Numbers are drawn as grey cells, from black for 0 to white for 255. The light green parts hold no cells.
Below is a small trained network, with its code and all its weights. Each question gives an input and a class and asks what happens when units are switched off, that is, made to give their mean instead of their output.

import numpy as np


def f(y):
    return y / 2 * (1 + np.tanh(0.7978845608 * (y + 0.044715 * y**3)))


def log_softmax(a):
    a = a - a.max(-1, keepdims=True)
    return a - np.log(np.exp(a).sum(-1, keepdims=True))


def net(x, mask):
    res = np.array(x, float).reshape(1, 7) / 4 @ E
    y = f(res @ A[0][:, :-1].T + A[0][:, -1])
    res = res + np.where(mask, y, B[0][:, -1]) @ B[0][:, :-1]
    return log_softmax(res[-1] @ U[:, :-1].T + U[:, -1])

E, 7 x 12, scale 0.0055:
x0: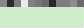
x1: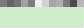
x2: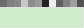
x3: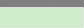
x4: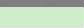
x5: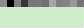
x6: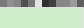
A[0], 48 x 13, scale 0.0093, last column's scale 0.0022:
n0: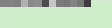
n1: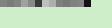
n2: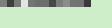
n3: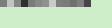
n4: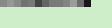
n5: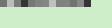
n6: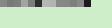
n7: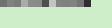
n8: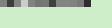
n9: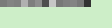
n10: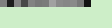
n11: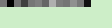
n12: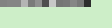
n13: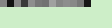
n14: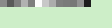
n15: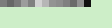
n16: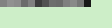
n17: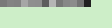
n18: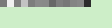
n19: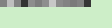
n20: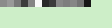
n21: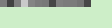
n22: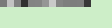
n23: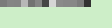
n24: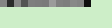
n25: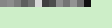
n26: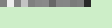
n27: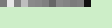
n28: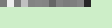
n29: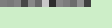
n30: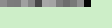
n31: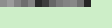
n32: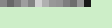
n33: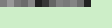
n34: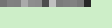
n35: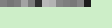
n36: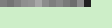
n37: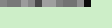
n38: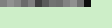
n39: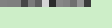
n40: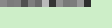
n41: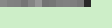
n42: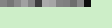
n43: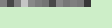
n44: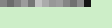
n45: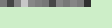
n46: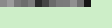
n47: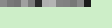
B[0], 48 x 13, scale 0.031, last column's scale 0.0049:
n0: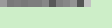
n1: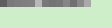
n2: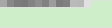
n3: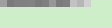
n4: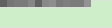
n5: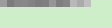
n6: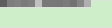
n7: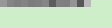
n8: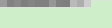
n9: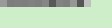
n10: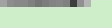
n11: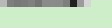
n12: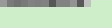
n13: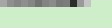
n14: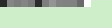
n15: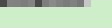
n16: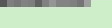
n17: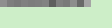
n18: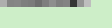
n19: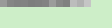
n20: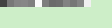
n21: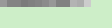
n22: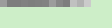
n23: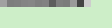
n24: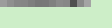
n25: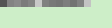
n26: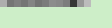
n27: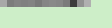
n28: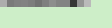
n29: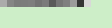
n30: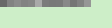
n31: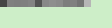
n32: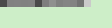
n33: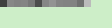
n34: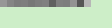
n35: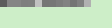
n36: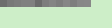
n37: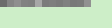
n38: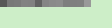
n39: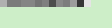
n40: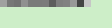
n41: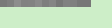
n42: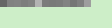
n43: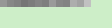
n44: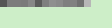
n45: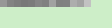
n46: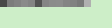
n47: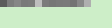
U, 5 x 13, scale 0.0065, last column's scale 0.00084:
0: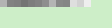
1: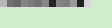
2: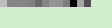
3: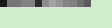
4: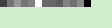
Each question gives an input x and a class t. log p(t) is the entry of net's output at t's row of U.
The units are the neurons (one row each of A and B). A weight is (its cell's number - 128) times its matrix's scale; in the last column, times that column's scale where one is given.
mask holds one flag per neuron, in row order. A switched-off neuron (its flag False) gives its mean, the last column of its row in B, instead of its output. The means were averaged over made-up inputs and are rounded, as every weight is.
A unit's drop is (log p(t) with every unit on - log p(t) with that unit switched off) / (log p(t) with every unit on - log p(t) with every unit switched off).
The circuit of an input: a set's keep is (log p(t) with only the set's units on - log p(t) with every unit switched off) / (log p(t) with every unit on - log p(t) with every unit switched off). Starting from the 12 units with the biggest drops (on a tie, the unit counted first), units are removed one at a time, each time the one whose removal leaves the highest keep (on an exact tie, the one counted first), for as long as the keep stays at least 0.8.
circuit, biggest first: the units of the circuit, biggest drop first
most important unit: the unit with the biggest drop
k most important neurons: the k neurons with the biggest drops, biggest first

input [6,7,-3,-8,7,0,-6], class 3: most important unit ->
n14
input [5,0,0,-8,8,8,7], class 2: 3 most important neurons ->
n11; n13; n10
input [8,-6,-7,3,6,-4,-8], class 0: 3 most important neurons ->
n2; n8; n21
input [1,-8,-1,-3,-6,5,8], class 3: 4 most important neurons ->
n33; n31; n46; n16
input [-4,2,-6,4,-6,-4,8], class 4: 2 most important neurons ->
n20; n25
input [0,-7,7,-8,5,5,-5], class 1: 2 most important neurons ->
n23; n14
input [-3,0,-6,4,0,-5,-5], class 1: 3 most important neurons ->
n39; n29; n40
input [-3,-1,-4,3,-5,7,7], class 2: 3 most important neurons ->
n11; n13; n10
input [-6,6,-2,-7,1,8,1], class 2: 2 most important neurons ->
n11; n13
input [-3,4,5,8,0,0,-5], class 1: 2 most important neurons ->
n20; n23
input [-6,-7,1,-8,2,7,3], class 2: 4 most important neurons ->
n11; n13; n10; n14
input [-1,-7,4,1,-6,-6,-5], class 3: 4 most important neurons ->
n33; n31; n46; n11
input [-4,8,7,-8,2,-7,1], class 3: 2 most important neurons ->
n14; n32
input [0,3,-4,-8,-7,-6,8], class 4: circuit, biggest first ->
n20
